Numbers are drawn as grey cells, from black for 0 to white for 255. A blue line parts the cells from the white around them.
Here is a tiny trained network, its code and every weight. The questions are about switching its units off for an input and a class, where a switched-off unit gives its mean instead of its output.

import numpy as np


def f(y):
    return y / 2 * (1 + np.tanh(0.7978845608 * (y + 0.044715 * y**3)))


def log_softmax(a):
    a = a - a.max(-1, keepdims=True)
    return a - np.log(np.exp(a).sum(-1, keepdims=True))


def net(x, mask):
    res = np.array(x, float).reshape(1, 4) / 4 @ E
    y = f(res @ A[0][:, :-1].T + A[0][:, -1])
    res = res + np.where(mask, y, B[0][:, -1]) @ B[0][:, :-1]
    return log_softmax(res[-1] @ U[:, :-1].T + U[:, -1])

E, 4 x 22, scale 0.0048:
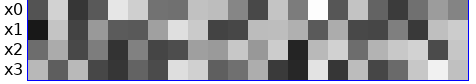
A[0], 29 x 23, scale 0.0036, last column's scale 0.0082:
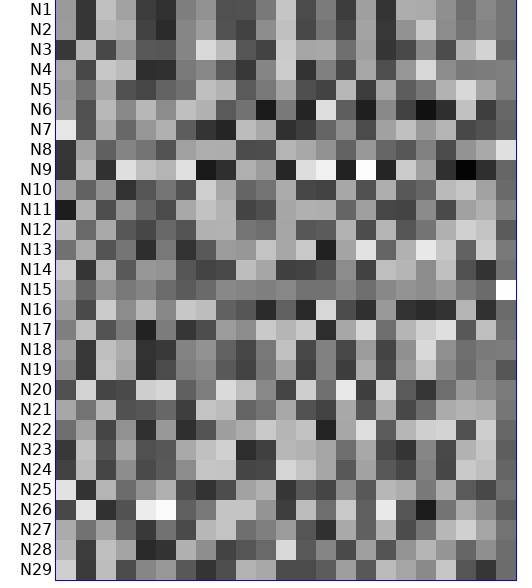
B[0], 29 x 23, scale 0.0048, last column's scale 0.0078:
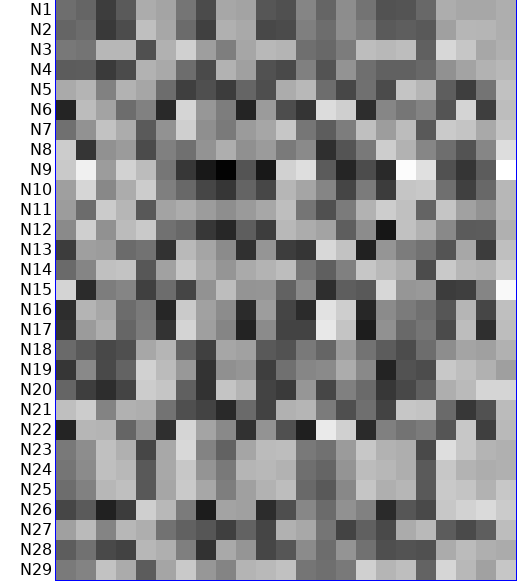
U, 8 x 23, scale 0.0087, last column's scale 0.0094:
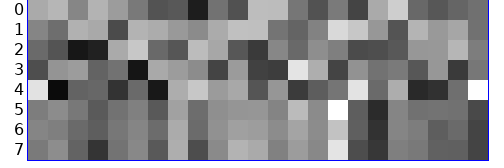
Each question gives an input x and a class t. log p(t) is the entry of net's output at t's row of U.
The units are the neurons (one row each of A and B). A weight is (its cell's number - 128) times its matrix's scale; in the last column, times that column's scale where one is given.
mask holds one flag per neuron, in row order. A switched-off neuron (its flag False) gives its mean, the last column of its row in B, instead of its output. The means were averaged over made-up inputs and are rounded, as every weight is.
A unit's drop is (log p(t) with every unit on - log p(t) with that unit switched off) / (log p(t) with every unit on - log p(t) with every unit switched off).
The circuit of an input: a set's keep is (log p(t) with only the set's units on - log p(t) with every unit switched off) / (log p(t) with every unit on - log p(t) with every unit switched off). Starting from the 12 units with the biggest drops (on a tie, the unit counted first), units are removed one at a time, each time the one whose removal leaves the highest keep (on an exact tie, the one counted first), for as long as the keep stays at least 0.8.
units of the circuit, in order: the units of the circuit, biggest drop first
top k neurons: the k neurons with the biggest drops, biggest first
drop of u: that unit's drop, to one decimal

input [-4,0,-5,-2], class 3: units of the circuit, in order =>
[N16]
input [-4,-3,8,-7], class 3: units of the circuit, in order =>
[N22, N17]
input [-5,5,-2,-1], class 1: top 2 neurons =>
[N11, N20]
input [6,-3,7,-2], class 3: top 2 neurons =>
[N22, N17]
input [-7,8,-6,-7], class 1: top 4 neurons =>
[N11, N23, N3, N24]
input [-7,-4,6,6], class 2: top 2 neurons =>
[N9, N4]
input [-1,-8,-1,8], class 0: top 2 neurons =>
[N21, N10]
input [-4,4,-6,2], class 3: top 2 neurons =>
[N16, N6]
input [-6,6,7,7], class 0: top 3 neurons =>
[N21, N5, N27]
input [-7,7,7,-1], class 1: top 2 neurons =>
[N3, N23]
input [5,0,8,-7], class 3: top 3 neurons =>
[N22, N17, N13]
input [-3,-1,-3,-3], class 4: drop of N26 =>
0.2
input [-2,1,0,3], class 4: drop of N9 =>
0.6
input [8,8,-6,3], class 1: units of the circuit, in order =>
[N23]
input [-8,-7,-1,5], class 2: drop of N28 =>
0.3
